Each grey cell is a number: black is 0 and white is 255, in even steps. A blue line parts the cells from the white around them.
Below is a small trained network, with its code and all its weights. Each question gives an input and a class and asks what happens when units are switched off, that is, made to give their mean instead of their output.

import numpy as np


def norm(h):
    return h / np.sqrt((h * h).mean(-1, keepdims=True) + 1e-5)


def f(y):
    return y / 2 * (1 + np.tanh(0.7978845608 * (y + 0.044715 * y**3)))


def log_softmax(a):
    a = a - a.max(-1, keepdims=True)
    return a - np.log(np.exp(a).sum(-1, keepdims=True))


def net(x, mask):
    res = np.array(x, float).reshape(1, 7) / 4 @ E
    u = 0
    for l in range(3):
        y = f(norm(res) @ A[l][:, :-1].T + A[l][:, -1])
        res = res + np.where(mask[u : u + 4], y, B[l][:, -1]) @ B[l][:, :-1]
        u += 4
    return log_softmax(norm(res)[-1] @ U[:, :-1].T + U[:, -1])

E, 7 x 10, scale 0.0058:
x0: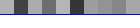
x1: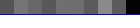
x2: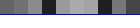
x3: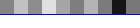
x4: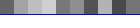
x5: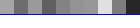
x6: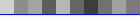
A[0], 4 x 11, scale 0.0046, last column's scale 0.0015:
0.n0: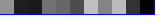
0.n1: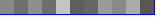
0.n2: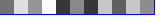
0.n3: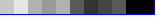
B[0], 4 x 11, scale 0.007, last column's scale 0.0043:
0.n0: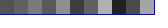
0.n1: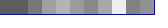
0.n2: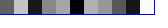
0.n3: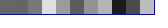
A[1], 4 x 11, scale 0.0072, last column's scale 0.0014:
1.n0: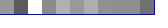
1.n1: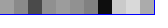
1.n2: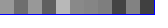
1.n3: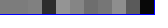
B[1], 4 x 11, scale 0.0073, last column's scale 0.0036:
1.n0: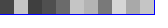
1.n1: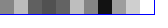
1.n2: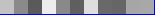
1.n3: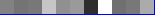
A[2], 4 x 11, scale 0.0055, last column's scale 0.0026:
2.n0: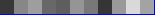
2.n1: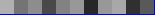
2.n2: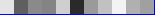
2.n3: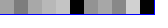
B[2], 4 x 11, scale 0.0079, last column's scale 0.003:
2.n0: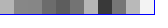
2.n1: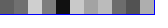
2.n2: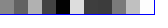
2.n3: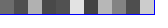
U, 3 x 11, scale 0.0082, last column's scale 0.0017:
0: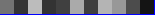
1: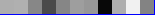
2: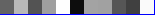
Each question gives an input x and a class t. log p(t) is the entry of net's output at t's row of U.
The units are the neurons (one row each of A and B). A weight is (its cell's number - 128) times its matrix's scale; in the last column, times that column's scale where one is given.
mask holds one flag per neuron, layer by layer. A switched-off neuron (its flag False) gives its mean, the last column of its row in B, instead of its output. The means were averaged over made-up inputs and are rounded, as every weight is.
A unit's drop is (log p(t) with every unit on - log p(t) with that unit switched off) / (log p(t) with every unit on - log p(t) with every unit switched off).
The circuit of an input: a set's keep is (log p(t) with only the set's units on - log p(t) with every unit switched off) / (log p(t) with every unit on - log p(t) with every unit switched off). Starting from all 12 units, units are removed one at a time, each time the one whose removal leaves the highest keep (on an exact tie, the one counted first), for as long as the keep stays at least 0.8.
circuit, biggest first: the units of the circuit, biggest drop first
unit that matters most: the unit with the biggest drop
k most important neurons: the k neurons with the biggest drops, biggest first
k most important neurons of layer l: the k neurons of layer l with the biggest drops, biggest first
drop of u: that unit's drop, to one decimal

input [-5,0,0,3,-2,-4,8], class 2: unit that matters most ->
0.n3
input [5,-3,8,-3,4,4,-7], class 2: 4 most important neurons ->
2.n2, 1.n1, 1.n3, 0.n0
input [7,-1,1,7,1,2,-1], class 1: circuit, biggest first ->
1.n0, 0.n2
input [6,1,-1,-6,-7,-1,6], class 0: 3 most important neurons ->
0.n0, 1.n3, 2.n1
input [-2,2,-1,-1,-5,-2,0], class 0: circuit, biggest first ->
0.n0, 0.n2
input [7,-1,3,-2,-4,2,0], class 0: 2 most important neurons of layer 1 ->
1.n3, 1.n1
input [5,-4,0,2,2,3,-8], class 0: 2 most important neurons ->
1.n1, 2.n3
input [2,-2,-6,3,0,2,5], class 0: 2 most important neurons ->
2.n2, 2.n3
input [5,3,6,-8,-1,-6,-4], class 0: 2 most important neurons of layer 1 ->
1.n3, 1.n0
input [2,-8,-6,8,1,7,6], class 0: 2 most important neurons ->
2.n3, 2.n2
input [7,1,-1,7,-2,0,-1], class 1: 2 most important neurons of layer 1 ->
1.n0, 1.n3
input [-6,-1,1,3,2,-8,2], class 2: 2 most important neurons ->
0.n2, 2.n2
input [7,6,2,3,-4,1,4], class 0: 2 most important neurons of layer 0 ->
0.n2, 0.n1
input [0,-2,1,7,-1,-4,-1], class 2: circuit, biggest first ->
2.n2
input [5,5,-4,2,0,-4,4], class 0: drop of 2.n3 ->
0.1
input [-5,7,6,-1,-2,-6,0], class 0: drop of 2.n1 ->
0.2
